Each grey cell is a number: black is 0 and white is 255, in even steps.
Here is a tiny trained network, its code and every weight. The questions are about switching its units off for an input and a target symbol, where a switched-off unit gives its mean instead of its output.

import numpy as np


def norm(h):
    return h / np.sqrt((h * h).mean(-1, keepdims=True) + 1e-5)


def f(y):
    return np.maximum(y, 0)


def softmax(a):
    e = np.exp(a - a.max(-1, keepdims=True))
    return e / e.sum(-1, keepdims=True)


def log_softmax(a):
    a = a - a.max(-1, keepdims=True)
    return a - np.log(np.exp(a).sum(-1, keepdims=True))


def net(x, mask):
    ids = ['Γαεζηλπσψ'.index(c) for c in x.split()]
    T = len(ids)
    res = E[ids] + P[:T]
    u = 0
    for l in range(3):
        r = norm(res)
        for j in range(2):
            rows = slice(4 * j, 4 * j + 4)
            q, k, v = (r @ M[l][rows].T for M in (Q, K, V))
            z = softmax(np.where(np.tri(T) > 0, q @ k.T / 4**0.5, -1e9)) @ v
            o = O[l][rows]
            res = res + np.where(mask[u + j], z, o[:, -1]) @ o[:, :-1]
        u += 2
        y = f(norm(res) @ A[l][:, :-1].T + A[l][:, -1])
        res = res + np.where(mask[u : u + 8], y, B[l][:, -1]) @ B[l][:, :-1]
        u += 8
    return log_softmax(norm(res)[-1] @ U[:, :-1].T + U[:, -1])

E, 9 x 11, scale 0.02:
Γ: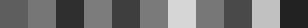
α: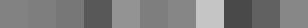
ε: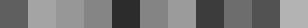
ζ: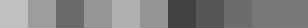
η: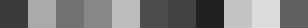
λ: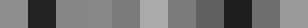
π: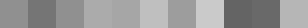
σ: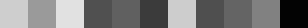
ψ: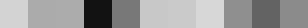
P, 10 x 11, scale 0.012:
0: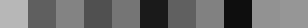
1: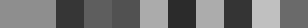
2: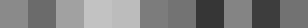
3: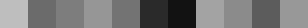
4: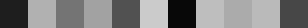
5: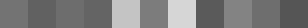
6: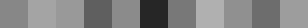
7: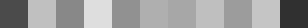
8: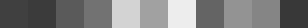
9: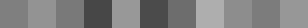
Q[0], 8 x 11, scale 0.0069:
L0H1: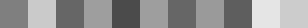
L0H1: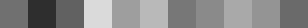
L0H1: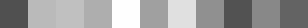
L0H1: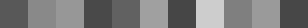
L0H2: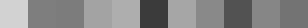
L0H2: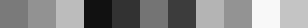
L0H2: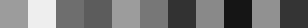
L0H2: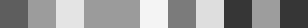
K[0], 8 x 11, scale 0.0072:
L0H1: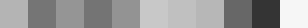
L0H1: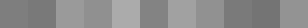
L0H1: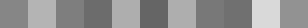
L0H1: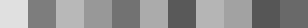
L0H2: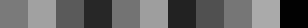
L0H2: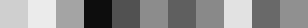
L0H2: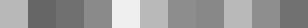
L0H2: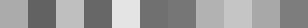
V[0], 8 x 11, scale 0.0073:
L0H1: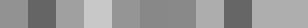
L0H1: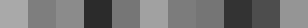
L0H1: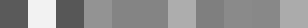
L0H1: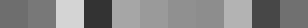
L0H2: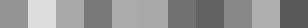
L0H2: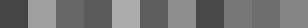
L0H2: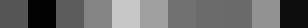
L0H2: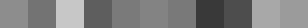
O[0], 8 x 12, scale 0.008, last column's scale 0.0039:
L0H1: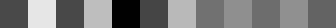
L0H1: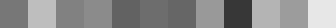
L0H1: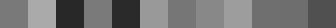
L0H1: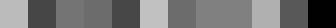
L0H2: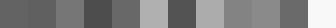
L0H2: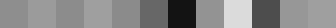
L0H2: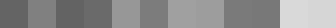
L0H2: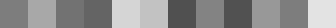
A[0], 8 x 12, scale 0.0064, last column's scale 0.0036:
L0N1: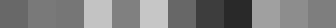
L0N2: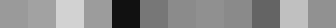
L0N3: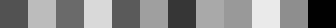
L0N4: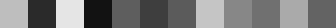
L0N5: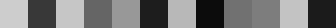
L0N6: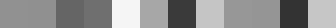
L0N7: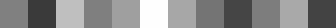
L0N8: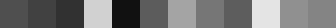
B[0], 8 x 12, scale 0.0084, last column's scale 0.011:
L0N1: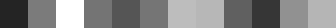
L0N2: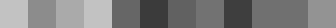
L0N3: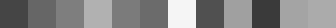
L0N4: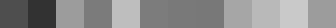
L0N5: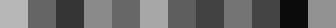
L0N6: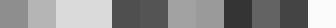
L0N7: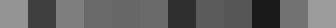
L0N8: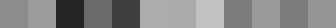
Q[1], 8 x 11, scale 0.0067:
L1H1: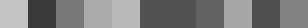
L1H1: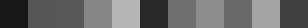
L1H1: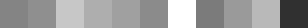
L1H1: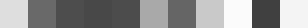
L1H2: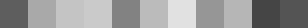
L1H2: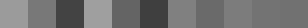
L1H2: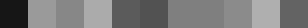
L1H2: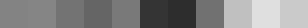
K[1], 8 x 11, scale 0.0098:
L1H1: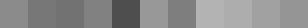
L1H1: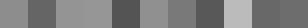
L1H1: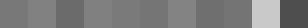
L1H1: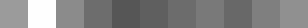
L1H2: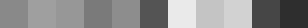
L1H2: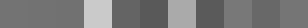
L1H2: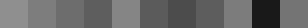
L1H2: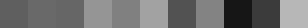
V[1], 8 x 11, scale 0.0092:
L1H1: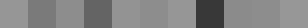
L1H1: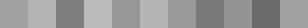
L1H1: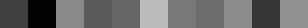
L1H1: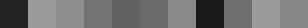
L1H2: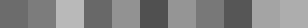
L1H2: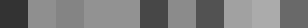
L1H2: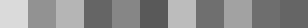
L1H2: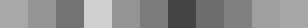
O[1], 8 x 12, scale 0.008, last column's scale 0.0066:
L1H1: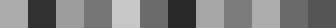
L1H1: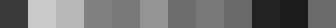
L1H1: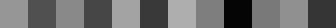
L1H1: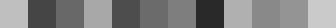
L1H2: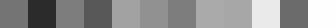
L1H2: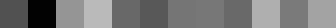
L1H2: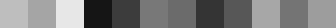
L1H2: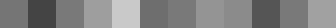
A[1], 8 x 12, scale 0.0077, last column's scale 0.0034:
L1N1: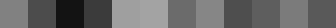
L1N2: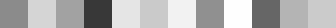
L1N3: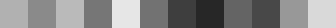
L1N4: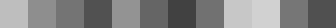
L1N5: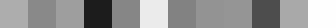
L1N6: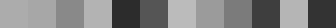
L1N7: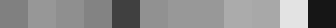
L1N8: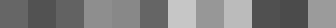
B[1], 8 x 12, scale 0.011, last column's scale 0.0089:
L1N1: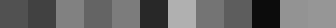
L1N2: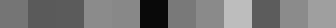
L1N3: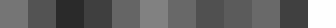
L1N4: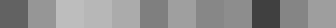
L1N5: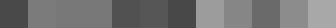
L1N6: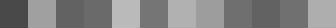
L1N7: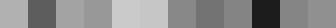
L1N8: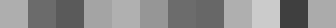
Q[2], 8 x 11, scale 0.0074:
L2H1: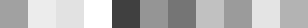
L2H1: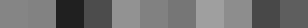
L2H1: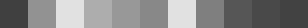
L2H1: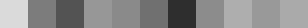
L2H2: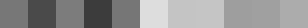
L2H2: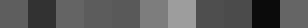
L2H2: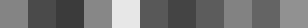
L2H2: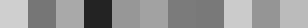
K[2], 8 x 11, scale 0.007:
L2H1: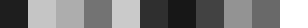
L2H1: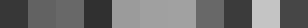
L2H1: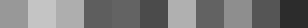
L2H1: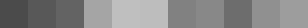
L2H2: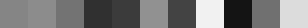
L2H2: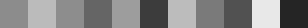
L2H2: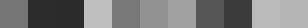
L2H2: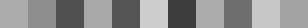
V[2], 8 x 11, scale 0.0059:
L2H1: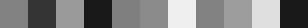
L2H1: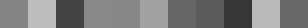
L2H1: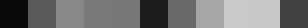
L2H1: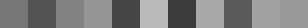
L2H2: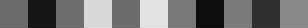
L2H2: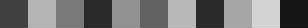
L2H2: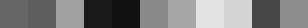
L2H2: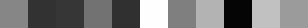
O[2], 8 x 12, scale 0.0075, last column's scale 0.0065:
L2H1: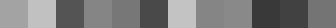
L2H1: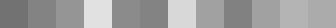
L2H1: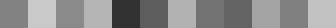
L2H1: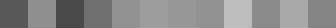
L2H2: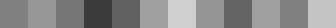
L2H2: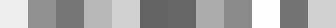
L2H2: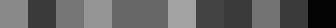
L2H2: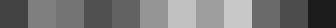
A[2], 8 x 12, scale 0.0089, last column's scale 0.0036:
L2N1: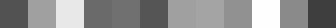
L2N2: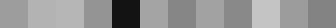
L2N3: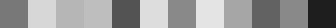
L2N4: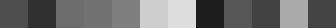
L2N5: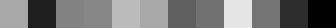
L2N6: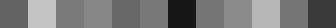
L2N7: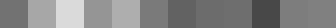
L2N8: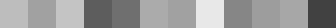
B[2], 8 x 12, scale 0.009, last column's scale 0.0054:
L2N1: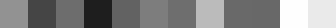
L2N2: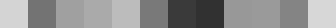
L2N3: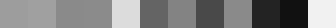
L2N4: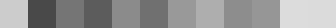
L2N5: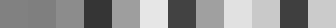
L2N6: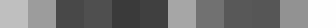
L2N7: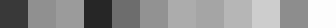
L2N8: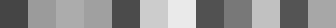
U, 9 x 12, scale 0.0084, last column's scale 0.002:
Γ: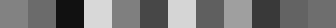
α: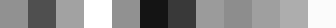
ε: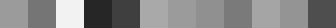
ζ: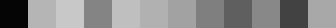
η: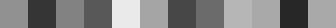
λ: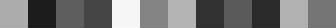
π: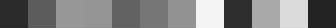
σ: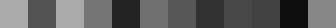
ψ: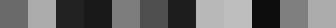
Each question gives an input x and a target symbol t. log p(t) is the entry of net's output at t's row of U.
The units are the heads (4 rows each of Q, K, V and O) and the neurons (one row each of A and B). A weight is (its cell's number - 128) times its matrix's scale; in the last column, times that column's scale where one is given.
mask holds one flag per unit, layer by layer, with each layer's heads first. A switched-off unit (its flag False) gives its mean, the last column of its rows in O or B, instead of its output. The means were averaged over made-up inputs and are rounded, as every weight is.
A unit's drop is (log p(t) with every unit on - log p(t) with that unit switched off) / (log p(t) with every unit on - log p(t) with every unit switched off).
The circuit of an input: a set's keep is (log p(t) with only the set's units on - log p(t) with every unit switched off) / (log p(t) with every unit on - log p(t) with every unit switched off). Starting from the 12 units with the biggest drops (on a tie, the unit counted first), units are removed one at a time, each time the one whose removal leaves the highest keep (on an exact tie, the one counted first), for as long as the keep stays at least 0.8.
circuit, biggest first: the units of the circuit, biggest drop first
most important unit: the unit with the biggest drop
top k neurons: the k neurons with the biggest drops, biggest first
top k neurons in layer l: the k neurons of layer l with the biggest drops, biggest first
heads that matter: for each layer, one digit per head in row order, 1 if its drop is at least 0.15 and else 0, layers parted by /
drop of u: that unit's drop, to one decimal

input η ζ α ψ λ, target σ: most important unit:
L0H2
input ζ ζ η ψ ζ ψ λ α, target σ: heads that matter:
00 / 01 / 01
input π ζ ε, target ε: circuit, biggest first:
[L2N4, L2N7]
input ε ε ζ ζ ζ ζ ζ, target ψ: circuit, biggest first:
[L0H2, L1H1]
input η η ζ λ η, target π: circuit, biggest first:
[L1H1, L2N1, L0N6]
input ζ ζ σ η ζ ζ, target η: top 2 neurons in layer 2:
[L2N5, L2N6]
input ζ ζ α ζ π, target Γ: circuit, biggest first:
[L0N3, L2N3]
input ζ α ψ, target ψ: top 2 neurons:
[L1N2, L0N7]
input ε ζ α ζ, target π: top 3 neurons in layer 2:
[L2N7, L2N3, L2N2]
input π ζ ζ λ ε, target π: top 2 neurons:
[L0N6, L1N6]
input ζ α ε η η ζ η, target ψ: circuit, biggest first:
[L2N6, L2N1]
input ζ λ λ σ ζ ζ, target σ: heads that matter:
00 / 01 / 00
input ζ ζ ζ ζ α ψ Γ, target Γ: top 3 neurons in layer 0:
[L0N6, L0N1, L0N8]
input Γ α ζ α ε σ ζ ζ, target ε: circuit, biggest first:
[L1H2]
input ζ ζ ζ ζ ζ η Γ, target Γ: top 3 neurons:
[L0N6, L0N8, L1N1]
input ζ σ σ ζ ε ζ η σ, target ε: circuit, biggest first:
[L2N1, L1H2]
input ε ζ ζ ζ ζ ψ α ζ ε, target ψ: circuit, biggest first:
[L1H2, L0N6, L1N2]
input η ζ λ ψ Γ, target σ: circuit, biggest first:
[L2H2, L1H2]
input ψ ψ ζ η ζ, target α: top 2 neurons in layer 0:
[L0N3, L0N4]
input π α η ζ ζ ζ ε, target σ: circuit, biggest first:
[L0H2]
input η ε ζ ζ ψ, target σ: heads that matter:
01 / 00 / 00
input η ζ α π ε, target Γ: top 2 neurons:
[L0N8, L1N6]
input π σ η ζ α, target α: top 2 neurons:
[L1N3, L2N2]
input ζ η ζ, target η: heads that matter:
10 / 00 / 00
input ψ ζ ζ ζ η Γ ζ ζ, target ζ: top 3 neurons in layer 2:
[L2N3, L2N7, L2N6]
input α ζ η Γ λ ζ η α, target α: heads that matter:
00 / 01 / 00
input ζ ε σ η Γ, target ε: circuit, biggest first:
[L1H2]
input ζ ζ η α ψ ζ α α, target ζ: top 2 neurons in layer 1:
[L1N6, L1N3]
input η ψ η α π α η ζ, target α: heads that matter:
00 / 01 / 01
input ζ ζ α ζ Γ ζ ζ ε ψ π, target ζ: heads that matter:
10 / 00 / 00
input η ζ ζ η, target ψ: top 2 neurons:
[L2N6, L1N3]
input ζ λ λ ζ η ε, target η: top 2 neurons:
[L2N5, L1N8]
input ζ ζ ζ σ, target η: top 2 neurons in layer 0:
[L0N4, L0N5]
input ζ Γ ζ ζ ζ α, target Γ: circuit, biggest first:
[L2H1]
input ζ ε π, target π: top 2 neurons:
[L0N6, L2N4]
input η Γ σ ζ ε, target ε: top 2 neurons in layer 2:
[L2N7, L2N1]
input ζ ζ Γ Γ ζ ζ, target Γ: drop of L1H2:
0.2
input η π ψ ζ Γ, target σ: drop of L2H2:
0.2
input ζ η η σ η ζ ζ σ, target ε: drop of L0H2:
0.1
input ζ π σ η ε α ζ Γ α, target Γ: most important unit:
L2H1
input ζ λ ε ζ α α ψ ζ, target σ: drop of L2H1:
0.2
